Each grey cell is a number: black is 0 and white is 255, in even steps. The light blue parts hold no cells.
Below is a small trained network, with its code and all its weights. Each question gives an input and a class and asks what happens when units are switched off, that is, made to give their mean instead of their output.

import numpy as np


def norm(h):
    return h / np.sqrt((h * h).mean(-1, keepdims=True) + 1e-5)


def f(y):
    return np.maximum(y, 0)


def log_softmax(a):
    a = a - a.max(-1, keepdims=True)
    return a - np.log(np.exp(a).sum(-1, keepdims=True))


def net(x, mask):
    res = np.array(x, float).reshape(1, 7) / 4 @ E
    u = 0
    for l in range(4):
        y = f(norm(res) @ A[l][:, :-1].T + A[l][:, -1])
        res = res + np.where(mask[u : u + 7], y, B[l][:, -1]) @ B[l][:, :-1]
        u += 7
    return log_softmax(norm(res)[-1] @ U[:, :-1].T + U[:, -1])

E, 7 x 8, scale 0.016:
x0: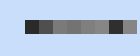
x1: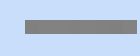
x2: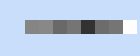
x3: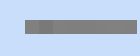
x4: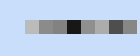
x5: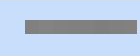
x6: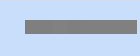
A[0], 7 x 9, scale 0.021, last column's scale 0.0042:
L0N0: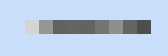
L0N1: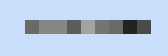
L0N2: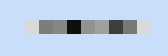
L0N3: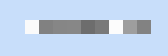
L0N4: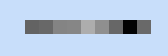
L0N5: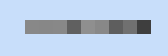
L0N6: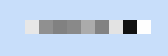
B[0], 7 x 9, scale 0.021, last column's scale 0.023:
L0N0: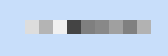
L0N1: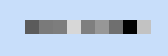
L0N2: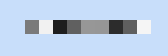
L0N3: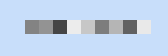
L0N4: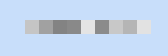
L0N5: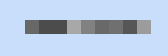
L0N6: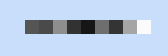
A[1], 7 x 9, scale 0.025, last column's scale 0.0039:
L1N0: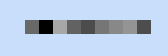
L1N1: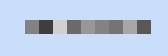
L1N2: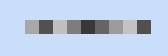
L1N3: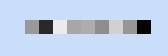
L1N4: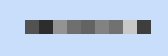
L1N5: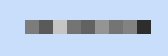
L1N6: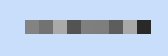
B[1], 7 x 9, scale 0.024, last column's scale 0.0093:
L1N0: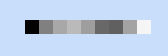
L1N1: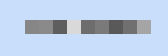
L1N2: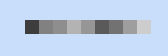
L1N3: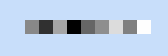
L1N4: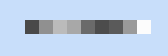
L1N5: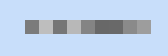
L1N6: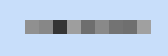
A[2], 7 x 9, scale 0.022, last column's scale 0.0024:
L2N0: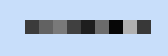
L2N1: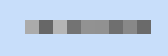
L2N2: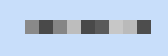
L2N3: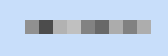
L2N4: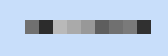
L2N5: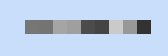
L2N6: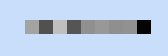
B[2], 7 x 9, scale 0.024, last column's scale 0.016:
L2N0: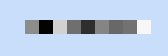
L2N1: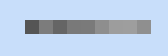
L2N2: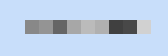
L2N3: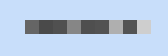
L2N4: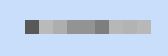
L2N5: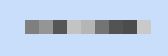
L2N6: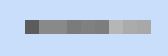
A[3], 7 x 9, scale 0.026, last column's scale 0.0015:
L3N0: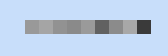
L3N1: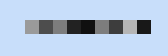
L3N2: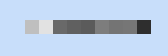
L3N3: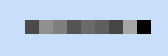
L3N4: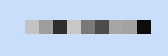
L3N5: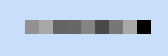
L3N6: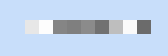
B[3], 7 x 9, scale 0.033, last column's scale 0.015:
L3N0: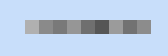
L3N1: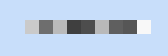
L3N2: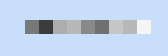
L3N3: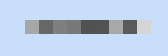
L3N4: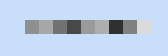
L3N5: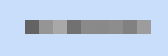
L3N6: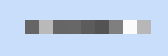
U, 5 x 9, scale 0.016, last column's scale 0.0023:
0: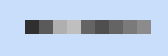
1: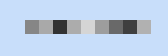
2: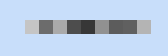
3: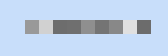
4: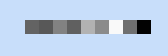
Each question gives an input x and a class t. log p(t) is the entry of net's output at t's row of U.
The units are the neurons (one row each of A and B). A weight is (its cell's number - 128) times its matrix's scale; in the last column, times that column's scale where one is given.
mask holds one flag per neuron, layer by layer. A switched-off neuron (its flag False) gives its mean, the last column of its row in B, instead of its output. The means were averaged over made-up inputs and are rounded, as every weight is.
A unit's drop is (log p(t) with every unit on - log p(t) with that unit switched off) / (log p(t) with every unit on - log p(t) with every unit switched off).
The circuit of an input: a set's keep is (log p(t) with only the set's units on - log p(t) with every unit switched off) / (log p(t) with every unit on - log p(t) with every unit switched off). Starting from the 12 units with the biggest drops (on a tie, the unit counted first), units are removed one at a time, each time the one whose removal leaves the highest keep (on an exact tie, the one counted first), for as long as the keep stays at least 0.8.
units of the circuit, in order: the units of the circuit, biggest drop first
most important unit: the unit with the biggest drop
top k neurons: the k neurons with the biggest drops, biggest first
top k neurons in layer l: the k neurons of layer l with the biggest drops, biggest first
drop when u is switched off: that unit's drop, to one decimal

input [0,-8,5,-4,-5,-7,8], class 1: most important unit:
L0N6
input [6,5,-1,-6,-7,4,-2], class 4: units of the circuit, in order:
(L0N2; L1N3)
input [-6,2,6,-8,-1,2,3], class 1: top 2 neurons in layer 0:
(L0N2; L0N4)
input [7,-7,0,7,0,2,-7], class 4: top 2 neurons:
(L0N6; L0N2)
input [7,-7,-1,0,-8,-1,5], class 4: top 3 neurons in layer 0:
(L0N6; L0N2; L0N3)
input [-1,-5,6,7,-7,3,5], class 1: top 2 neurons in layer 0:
(L0N6; L0N2)
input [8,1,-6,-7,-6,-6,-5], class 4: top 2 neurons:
(L0N2; L1N3)
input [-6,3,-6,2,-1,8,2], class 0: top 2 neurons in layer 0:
(L0N6; L0N2)
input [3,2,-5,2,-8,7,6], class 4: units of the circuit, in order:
(L0N2; L1N3)
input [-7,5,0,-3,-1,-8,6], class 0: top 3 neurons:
(L0N6; L0N2; L0N4)
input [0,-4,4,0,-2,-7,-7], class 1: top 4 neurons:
(L0N6; L0N2; L0N0; L0N4)
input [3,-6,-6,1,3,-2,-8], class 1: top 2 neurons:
(L0N1; L0N4)
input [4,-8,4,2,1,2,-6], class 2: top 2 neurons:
(L0N4; L0N3)
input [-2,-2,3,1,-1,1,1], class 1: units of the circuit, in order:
(L0N3)
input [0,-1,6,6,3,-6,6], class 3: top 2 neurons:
(L0N6; L2N0)
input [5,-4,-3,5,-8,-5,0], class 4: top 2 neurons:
(L0N2; L0N6)
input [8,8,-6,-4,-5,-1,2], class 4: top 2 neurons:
(L0N2; L1N3)
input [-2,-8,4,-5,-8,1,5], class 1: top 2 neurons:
(L0N6; L0N2)
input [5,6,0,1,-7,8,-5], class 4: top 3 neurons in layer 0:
(L0N6; L0N2; L0N3)
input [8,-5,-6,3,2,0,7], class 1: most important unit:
L0N1
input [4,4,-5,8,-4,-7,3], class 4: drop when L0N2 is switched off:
1.0
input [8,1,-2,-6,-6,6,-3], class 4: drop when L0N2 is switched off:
0.9
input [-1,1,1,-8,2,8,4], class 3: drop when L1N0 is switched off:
0.0
